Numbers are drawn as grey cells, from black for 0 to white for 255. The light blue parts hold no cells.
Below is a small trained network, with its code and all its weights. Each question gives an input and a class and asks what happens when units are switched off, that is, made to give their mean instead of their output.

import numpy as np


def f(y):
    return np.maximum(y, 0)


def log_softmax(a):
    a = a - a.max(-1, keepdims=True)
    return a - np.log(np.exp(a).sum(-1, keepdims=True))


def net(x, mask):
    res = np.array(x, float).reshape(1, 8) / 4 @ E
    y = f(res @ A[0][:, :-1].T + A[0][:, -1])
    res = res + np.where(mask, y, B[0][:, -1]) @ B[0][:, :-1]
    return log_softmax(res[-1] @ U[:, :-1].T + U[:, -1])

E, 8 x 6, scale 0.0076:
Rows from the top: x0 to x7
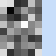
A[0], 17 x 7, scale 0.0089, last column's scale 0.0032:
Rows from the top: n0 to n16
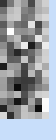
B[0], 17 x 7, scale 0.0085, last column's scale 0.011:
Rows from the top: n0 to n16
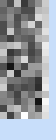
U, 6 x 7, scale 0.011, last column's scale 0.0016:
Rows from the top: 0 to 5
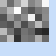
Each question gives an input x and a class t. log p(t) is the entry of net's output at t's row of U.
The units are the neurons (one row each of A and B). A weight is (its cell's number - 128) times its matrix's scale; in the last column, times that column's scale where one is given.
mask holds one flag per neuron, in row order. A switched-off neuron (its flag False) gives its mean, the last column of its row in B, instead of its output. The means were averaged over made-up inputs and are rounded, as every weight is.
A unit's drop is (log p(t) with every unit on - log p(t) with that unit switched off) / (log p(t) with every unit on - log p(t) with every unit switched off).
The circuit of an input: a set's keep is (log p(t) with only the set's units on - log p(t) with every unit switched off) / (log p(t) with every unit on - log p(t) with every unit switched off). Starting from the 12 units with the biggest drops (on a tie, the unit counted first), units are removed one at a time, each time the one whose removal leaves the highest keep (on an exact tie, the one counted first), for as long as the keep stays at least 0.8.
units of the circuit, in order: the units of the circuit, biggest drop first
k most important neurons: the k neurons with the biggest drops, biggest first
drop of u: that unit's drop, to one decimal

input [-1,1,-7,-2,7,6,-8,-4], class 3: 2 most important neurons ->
[n9; n5]
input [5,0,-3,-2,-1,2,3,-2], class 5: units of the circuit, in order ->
[n4; n10; n7]
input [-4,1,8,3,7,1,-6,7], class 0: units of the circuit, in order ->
[n16]
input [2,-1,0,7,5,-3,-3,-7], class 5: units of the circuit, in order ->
[n2; n4]
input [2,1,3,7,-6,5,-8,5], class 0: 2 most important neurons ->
[n16; n8]
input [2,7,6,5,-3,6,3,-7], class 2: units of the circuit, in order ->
[n15; n3]
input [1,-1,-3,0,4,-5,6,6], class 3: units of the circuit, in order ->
[n5; n14]
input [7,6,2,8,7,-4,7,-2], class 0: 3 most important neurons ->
[n16; n15; n8]
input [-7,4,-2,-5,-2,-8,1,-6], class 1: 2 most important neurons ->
[n15; n0]
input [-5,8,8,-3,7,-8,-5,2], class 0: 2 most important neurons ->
[n16; n1]
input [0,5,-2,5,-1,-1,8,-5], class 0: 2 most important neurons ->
[n14; n16]
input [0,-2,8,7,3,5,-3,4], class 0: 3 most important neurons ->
[n16; n8; n10]
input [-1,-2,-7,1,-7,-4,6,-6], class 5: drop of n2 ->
0.3
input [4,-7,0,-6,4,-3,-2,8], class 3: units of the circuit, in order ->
[n9]
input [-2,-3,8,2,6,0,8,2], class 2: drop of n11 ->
0.2
